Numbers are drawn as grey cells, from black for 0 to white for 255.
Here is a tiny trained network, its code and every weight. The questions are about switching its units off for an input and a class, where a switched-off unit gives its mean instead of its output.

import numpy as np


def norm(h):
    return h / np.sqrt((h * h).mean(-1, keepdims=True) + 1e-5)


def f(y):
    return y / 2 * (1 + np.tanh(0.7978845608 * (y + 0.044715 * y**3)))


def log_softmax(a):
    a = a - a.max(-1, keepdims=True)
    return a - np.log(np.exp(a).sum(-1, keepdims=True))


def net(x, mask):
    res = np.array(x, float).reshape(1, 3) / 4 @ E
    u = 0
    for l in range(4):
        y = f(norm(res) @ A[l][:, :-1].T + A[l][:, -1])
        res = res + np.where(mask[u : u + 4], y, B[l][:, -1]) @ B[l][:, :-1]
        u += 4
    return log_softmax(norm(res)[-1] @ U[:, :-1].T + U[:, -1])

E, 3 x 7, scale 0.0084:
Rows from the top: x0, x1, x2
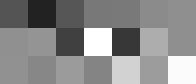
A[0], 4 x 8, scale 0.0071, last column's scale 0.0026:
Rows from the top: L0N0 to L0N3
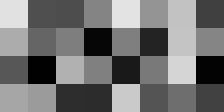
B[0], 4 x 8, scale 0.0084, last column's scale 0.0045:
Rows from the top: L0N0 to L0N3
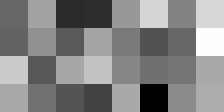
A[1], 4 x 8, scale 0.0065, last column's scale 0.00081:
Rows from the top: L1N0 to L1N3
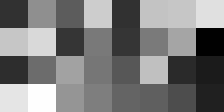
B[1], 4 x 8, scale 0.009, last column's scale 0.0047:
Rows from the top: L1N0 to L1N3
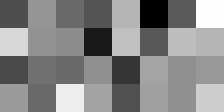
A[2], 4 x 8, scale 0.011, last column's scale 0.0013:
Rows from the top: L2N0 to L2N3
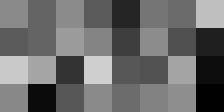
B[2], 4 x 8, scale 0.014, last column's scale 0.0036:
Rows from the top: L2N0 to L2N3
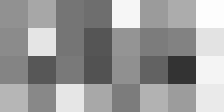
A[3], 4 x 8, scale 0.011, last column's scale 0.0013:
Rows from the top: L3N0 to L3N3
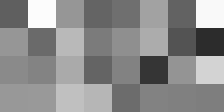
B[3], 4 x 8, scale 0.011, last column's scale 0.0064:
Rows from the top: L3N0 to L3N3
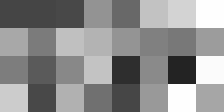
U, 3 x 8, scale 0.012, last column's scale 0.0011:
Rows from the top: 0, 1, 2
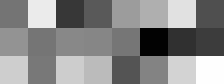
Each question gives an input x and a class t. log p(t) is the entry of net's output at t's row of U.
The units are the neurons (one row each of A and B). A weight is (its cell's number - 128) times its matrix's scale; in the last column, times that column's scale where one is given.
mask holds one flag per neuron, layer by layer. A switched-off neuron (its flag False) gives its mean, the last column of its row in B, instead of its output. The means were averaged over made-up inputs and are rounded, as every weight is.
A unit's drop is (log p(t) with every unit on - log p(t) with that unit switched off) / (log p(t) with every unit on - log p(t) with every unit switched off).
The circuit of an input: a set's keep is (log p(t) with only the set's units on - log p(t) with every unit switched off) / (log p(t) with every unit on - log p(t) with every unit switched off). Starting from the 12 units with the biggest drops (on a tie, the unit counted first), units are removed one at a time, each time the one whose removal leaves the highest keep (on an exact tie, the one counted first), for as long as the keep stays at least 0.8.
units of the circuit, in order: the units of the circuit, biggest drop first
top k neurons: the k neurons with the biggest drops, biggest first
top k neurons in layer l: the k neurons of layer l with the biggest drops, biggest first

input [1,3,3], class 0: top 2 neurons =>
[L0N0; L0N1]
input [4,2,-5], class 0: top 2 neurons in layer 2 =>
[L2N1; L2N0]
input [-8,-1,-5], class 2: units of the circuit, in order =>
[L1N3]
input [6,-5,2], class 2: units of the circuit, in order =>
[L1N0; L2N3]
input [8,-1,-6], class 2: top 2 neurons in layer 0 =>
[L0N2; L0N0]
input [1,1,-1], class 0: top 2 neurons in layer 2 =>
[L2N1; L2N0]
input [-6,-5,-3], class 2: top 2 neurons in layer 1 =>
[L1N3; L1N0]
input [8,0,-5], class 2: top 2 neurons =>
[L2N3; L0N2]
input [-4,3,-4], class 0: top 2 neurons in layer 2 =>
[L2N0; L2N3]
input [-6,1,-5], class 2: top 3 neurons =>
[L1N3; L0N0; L3N3]
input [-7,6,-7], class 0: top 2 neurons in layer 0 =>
[L0N3; L0N2]
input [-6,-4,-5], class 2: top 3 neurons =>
[L1N3; L0N0; L0N3]
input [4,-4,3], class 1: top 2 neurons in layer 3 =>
[L3N0; L3N3]
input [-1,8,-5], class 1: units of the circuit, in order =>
[L2N2]
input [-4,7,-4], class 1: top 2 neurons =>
[L2N2; L1N1]
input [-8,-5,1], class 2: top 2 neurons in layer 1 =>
[L1N3; L1N0]
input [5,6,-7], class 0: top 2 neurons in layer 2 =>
[L2N1; L2N0]
